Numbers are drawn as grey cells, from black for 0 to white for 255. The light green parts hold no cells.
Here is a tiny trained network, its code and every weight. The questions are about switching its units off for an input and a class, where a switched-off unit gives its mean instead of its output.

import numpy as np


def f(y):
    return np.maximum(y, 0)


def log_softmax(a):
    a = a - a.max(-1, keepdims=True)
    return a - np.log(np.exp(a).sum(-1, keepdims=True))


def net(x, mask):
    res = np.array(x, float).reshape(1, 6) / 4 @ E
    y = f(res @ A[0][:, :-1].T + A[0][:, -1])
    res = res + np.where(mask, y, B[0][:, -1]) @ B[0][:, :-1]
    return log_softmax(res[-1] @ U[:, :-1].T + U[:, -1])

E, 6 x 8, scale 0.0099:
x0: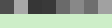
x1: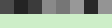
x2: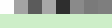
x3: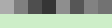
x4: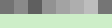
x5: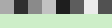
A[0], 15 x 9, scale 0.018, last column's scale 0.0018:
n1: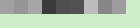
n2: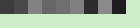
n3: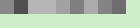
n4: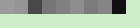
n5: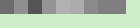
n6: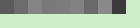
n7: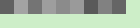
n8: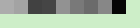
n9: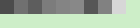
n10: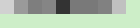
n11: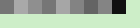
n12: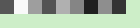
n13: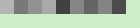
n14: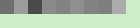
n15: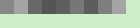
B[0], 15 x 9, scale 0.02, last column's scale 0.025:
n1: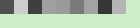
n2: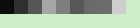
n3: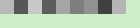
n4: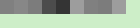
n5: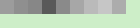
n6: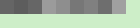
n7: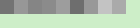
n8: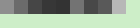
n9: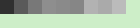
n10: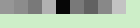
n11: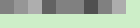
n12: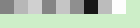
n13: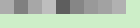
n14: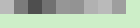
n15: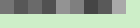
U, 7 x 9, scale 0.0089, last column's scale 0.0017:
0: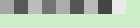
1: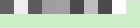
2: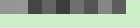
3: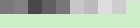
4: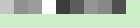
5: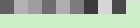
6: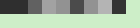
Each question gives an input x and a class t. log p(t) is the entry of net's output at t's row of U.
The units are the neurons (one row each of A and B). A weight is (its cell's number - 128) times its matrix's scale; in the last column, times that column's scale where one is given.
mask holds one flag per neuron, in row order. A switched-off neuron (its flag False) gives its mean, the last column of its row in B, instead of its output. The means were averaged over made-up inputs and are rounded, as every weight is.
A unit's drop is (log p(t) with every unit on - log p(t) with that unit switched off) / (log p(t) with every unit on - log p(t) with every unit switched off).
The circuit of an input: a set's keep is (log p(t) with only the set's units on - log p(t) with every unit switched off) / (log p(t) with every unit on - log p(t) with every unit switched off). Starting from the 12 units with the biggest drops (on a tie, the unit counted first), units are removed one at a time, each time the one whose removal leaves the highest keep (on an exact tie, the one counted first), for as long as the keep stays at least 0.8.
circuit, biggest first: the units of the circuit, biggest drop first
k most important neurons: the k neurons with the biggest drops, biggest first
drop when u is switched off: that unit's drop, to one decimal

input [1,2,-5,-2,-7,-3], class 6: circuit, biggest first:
[n2]
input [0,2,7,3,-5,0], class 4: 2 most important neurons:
[n13; n10]
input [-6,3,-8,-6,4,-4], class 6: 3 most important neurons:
[n2; n9; n6]
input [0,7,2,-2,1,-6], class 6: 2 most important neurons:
[n2; n9]
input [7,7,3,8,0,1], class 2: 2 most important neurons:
[n8; n4]
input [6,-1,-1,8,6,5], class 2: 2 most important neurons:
[n8; n4]
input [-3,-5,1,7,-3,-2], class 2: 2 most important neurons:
[n8; n10]
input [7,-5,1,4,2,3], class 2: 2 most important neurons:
[n8; n10]
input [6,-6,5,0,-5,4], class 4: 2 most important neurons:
[n10; n13]
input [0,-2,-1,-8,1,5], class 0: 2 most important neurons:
[n3; n10]
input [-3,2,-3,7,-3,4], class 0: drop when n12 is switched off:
0.4
